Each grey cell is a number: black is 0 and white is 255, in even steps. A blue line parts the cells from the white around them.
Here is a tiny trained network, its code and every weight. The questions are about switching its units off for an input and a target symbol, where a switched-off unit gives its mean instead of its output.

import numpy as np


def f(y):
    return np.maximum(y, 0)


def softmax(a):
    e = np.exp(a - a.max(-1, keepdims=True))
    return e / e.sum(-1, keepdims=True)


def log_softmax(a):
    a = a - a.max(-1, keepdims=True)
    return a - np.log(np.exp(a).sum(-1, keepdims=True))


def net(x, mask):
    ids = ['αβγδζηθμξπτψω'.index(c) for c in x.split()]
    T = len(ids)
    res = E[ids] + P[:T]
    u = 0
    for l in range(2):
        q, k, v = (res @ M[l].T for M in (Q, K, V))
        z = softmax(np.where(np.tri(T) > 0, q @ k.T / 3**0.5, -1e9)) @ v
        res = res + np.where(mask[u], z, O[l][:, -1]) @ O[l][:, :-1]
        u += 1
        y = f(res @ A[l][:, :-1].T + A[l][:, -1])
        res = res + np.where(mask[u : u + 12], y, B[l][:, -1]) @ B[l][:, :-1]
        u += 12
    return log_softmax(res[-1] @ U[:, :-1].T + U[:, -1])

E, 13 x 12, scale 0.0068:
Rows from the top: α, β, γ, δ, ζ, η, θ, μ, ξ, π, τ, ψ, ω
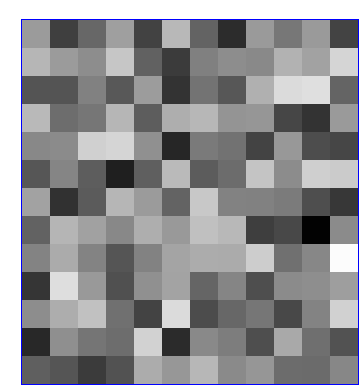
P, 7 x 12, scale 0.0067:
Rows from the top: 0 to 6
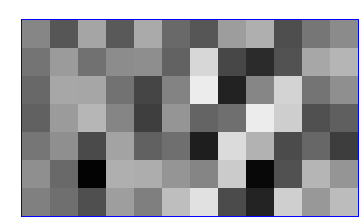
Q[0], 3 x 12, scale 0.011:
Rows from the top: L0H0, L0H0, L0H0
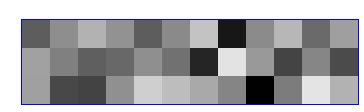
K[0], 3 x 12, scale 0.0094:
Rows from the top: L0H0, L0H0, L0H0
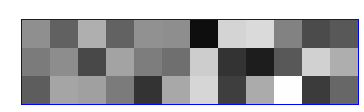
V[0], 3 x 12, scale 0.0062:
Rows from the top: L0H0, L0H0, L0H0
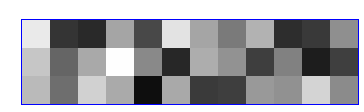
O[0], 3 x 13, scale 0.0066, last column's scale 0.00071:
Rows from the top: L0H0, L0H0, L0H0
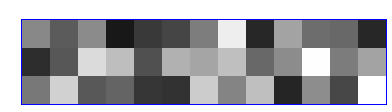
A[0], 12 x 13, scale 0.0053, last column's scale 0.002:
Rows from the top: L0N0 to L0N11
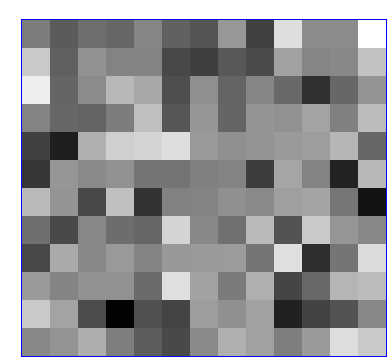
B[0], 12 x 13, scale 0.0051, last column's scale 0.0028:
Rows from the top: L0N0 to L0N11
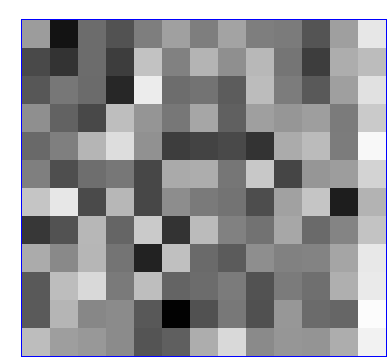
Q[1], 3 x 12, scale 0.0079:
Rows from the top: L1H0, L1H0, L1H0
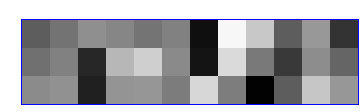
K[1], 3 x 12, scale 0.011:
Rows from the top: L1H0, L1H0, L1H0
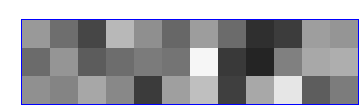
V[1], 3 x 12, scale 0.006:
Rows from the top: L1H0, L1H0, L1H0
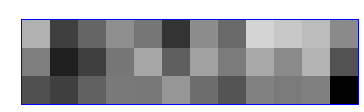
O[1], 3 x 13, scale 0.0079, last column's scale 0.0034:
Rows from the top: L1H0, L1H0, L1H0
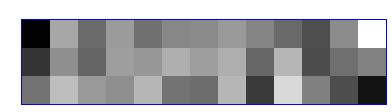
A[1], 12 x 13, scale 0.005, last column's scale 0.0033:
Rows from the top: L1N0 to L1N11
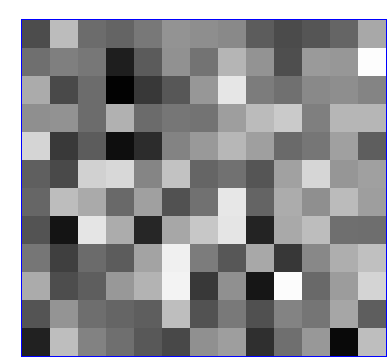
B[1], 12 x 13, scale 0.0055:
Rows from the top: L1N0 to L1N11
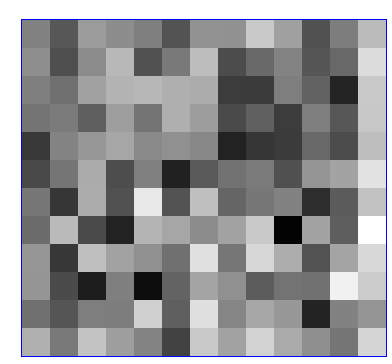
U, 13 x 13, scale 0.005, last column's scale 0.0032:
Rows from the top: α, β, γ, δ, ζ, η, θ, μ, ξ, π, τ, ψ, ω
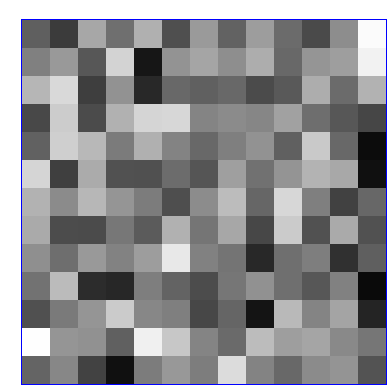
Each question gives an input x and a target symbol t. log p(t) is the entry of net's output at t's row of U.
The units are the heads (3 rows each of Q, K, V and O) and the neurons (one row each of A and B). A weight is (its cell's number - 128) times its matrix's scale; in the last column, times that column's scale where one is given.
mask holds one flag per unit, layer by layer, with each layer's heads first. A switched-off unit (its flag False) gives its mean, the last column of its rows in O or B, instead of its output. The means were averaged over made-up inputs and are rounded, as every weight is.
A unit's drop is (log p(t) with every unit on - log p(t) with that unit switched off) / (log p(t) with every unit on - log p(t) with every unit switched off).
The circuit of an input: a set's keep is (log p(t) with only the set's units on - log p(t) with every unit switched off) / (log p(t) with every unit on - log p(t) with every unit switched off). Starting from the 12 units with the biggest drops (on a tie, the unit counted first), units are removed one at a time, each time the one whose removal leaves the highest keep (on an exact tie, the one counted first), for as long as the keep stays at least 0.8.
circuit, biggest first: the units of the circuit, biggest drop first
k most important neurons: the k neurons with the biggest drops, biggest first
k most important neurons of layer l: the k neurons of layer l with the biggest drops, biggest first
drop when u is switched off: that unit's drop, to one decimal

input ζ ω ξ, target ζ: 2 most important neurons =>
(L1N7, L0N4)
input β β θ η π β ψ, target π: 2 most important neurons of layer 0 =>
(L0N10, L0N2)
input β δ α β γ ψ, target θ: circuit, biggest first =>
(L0H0, L1N11, L1H0, L0N10)
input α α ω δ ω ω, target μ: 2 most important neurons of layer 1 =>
(L1N9, L1N7)
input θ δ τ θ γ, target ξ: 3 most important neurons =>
(L1N2, L1N4, L0N0)
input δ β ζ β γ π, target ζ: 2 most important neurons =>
(L0N4, L1N7)
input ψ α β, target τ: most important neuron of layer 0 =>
(L0N4)
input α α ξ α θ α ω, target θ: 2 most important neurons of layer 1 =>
(L1N11, L1N7)
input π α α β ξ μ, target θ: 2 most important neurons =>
(L1N11, L0N10)
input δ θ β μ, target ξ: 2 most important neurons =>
(L1N2, L1N4)
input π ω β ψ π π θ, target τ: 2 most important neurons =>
(L0N4, L1N7)
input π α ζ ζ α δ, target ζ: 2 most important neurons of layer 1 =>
(L1N7, L1N5)
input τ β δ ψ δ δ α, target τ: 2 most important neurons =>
(L0N4, L0N9)
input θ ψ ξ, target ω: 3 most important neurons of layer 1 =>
(L1N7, L1N9, L1N8)
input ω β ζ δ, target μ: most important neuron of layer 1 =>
(L1N9)
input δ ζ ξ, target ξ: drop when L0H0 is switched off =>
0.7
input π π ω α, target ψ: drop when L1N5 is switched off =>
0.1
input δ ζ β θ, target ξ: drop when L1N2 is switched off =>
0.3
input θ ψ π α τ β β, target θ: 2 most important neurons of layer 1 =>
(L1N11, L1N6)
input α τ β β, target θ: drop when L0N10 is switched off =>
0.2
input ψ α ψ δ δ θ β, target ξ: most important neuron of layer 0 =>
(L0N0)
